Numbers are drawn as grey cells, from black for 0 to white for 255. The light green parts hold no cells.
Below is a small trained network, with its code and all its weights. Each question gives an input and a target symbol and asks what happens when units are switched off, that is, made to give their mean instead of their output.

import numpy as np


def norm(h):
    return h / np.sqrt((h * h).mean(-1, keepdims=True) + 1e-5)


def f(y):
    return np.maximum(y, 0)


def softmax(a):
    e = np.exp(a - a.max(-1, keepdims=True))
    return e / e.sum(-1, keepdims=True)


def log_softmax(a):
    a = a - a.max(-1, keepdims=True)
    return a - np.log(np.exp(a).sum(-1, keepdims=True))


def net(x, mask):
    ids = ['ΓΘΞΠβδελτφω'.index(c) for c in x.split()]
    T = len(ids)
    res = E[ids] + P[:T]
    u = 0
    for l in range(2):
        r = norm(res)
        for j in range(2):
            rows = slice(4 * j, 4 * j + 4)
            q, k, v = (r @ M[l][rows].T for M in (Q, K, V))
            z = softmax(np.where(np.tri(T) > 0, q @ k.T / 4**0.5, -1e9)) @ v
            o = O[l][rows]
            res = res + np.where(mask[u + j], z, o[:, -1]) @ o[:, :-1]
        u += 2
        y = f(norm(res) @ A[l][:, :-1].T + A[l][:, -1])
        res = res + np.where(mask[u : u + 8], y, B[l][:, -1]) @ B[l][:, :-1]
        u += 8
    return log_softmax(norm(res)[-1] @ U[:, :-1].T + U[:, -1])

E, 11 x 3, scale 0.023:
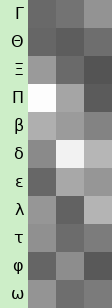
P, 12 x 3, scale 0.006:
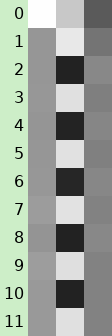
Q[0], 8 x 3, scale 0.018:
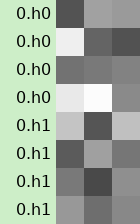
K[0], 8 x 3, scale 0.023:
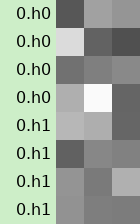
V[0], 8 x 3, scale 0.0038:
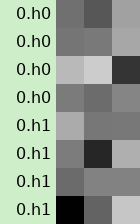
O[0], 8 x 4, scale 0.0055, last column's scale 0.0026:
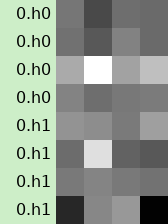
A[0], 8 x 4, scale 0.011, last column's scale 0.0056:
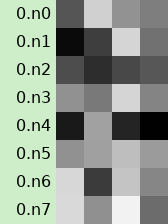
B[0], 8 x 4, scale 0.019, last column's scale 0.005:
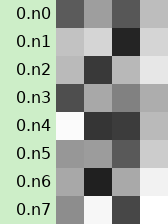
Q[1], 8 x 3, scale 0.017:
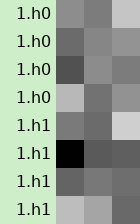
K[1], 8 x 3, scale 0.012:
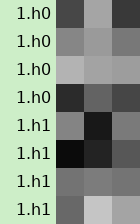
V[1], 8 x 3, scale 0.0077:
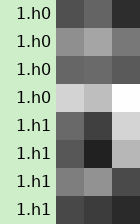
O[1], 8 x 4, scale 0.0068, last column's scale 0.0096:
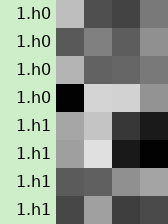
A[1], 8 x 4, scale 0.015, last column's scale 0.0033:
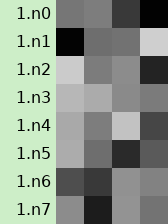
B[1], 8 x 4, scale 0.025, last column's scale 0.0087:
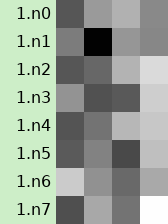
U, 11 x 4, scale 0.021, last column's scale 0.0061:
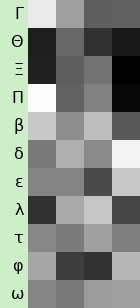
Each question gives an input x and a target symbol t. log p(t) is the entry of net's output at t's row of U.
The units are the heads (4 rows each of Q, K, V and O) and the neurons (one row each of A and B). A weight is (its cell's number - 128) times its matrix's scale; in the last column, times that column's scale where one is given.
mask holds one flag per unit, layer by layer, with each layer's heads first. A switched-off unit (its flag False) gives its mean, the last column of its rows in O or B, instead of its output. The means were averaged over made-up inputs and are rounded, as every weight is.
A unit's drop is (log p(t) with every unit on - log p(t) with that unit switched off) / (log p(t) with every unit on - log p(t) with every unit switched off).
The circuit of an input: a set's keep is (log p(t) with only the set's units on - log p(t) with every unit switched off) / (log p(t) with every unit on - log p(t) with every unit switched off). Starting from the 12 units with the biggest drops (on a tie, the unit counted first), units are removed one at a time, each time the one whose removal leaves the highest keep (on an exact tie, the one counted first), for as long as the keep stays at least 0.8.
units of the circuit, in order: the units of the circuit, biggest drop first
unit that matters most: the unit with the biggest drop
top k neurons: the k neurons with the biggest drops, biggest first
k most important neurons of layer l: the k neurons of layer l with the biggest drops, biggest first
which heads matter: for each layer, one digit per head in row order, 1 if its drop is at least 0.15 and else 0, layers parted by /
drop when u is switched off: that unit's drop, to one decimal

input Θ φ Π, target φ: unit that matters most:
1.n5
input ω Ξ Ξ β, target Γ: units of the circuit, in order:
0.n7, 1.n7
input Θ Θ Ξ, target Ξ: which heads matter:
00 / 01
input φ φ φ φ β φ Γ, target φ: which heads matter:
00 / 10
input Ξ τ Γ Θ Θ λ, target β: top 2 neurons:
0.n6, 0.n7
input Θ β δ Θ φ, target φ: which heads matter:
01 / 00
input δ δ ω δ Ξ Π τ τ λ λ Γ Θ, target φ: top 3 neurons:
0.n4, 0.n1, 0.n2
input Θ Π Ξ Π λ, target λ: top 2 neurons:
0.n6, 0.n3
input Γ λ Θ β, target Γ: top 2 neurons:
0.n7, 1.n7
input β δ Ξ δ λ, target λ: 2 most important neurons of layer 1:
1.n7, 1.n4
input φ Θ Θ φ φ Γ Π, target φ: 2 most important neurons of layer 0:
0.n7, 0.n2
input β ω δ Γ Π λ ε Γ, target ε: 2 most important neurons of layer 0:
0.n1, 0.n7
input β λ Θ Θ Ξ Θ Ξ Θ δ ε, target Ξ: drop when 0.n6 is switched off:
0.2
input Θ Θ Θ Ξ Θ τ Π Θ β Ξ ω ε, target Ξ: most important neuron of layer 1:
1.n1
